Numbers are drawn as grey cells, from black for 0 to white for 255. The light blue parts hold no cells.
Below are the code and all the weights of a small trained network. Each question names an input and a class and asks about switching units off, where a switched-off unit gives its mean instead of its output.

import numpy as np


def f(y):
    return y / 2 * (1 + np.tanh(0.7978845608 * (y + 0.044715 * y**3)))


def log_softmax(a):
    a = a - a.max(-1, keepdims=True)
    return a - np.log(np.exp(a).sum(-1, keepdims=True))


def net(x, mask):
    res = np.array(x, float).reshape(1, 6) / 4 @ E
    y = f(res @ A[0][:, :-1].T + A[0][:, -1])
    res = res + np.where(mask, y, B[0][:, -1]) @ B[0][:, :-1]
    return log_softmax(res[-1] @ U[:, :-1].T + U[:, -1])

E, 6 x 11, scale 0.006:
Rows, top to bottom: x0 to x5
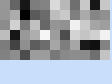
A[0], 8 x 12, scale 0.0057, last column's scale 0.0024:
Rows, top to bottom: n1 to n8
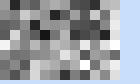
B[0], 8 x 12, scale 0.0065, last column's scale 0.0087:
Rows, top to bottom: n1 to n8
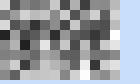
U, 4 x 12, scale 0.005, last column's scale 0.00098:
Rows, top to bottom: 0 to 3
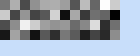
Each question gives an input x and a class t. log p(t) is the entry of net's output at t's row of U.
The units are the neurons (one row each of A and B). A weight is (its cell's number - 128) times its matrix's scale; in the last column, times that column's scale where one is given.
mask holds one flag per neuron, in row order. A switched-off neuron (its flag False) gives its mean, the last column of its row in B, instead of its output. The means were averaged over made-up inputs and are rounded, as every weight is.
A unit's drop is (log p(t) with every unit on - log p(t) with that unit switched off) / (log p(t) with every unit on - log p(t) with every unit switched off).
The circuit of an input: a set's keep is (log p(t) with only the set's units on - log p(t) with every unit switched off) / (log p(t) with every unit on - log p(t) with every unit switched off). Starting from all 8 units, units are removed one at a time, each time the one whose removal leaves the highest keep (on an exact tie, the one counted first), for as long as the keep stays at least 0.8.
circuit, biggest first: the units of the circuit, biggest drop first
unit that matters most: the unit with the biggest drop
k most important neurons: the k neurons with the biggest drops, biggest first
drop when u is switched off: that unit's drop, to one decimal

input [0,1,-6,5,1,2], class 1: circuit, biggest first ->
n1, n5, n7
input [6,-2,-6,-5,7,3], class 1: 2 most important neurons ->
n1, n3
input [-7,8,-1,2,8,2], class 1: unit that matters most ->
n4
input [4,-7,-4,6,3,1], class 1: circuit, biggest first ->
n1, n5
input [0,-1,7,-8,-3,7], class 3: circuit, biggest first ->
n4, n8
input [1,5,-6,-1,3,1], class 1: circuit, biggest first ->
n1, n3
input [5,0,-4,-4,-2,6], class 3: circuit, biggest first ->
n8, n7, n5
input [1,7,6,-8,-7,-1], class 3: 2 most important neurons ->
n4, n8
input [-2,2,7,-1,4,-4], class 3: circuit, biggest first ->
n8, n7
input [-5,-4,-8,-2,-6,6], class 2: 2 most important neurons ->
n2, n8
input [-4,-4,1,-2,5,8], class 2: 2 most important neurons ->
n4, n2
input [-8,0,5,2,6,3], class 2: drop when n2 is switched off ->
0.1
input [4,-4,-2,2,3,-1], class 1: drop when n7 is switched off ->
0.0
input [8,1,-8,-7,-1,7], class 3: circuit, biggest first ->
n4
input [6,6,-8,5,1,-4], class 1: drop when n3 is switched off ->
0.2
